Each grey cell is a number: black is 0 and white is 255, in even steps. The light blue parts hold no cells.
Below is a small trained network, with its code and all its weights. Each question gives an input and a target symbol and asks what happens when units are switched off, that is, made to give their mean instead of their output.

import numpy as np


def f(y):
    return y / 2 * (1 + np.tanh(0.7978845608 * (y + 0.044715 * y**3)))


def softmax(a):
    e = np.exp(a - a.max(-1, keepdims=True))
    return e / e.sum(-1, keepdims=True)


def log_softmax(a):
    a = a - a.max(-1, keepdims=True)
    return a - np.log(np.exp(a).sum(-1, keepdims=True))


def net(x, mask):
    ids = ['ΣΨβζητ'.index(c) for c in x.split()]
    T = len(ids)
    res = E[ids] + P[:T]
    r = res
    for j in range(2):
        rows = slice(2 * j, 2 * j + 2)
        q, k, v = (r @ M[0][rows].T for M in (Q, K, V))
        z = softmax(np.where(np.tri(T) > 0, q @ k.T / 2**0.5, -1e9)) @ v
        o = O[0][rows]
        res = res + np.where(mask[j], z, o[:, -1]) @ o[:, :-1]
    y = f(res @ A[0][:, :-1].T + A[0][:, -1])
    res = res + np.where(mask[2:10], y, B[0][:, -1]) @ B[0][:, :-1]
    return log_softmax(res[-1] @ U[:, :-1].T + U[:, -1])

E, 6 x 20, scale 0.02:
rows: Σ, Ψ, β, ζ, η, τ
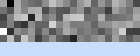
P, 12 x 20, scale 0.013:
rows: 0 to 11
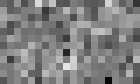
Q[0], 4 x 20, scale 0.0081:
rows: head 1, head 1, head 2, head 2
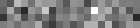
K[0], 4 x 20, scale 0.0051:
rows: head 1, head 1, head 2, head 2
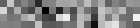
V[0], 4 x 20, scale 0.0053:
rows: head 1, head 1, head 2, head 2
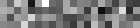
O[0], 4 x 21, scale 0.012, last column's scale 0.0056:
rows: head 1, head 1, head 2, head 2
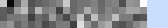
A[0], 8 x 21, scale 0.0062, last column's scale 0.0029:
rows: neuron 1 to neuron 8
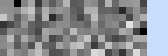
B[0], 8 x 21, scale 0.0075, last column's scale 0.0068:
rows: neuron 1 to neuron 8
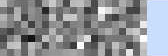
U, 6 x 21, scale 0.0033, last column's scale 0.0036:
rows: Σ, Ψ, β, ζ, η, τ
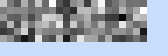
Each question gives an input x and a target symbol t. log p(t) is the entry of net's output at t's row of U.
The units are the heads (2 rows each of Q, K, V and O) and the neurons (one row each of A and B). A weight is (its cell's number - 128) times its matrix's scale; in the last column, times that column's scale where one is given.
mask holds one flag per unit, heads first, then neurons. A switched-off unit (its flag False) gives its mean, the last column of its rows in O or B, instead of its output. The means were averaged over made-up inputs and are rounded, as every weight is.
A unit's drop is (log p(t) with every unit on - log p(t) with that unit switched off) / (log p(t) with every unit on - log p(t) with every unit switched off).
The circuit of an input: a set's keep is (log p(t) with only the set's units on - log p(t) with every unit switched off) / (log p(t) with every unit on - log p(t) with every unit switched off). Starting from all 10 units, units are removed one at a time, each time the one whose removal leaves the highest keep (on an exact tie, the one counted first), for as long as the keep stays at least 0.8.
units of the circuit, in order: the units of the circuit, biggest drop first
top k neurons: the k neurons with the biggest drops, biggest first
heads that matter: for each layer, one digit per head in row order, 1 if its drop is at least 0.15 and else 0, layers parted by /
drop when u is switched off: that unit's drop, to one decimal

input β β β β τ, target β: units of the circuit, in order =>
[neuron 6; head 2]
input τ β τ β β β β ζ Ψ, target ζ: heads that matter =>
10
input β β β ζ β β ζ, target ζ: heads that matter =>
01
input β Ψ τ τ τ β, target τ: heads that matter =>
01
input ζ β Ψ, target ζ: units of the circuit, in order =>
[head 1; head 2]
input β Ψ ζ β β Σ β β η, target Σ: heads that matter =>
00
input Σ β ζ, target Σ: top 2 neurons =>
[neuron 6; neuron 1]
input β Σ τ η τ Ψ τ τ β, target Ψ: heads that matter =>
11
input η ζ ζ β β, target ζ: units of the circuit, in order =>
[head 2; head 1]
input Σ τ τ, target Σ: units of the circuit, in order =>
[head 2; neuron 6]
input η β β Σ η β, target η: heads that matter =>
10
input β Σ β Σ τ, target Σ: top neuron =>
[neuron 3]
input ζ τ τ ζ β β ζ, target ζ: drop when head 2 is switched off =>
0.2
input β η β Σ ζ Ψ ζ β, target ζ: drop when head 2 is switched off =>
0.1
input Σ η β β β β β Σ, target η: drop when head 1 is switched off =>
0.5
